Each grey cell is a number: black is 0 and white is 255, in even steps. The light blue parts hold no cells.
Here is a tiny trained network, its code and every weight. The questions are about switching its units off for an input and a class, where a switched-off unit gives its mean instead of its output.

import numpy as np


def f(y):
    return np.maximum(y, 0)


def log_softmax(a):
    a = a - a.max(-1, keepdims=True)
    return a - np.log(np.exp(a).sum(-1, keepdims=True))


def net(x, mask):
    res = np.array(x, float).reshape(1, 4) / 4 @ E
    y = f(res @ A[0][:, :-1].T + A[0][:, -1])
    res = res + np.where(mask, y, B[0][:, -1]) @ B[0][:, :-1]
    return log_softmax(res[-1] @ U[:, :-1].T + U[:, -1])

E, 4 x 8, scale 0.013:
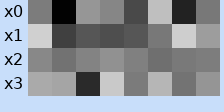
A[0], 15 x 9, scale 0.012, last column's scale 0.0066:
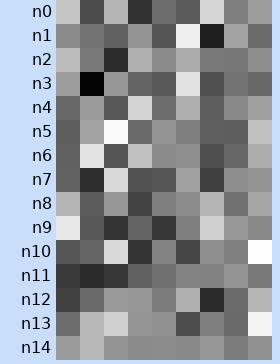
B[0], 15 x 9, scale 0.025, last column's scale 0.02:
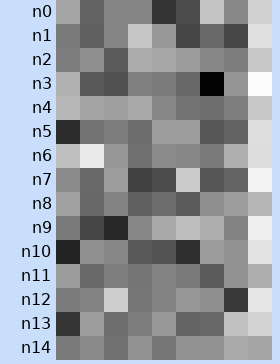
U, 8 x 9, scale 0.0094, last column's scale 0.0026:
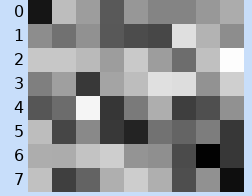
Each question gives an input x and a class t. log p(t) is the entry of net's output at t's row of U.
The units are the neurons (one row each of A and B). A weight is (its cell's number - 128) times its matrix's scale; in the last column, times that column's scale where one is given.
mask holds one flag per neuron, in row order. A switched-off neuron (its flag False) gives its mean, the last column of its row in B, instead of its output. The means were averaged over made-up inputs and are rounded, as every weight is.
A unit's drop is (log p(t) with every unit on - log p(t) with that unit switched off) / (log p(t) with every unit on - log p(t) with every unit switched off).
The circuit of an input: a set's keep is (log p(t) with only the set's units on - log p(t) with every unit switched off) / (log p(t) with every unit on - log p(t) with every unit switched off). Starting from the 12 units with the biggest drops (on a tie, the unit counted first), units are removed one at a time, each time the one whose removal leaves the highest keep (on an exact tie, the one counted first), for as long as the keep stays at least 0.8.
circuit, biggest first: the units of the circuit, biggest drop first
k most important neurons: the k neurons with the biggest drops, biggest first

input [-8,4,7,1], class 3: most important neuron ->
(n9)
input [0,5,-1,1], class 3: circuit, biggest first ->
(n9; n3)
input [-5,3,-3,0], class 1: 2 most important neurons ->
(n0; n2)
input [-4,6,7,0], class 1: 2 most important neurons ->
(n0; n8)
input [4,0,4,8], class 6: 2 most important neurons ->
(n1; n4)
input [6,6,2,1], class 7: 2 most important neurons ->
(n9; n10)
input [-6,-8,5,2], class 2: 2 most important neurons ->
(n6; n10)
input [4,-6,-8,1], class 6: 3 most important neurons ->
(n1; n10; n4)
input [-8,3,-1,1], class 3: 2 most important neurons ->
(n10; n9)
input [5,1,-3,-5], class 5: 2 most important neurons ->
(n3; n0)
